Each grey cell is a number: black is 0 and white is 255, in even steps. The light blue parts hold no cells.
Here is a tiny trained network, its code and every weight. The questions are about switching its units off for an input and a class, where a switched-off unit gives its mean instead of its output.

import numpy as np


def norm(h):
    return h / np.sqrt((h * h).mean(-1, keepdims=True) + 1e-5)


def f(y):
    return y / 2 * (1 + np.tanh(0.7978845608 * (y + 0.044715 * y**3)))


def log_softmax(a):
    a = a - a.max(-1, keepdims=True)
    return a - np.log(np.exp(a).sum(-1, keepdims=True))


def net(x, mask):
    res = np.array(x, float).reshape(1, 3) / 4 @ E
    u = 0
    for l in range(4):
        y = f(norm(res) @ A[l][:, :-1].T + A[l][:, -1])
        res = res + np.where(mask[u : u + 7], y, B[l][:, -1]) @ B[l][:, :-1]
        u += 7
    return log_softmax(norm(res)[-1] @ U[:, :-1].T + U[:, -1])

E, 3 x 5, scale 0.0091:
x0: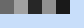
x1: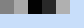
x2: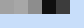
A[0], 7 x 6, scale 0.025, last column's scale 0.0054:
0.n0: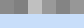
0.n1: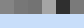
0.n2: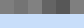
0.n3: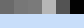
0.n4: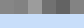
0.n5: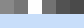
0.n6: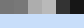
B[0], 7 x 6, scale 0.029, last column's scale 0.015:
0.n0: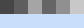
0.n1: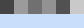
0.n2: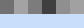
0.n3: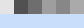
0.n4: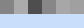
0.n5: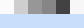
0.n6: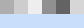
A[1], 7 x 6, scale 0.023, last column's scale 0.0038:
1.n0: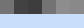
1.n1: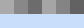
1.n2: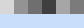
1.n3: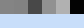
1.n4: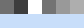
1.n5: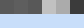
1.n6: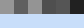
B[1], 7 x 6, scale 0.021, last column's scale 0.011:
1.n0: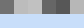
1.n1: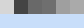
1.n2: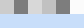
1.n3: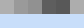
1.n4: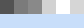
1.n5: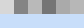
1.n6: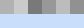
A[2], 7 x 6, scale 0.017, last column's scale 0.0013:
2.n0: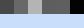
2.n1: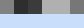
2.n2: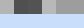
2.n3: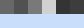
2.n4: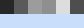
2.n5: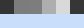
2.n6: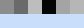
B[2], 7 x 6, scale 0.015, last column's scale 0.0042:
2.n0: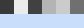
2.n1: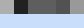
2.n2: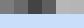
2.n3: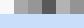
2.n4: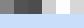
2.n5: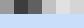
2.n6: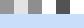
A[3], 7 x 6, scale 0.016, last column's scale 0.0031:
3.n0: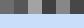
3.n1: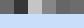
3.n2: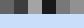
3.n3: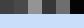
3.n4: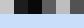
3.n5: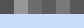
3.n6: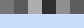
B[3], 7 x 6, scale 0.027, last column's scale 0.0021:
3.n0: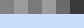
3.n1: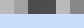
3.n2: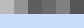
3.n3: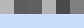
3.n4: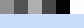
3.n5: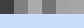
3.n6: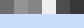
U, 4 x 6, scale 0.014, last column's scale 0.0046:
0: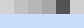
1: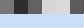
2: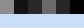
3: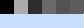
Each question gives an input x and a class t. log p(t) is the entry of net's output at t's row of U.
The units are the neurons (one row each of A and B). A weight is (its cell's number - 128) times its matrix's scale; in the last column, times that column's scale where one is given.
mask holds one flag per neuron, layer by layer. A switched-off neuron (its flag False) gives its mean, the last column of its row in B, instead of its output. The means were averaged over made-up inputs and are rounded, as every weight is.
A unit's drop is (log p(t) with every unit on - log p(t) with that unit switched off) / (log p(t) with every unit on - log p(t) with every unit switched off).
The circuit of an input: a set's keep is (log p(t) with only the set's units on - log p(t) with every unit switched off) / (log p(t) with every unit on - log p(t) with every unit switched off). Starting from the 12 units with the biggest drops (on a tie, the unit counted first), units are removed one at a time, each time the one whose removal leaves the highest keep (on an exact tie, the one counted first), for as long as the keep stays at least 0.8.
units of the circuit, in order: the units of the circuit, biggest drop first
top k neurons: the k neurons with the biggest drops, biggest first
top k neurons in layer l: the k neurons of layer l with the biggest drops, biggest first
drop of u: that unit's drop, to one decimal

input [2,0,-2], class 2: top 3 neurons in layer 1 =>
(1.n1 1.n2 1.n0)
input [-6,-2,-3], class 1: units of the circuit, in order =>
(1.n4 0.n0 0.n6)
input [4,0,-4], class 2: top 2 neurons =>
(0.n3 0.n5)
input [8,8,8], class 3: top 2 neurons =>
(0.n5 0.n3)
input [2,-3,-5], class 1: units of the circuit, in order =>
(0.n5 1.n4)
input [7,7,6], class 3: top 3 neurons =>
(0.n5 0.n3 0.n6)
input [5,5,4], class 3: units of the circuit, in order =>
(0.n5 0.n6 1.n2)
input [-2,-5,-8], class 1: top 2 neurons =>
(1.n4 0.n0)
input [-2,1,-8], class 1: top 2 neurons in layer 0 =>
(0.n5 0.n4)
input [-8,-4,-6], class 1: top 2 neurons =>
(1.n4 0.n0)
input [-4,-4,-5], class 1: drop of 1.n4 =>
1.0
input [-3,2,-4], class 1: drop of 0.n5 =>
0.7
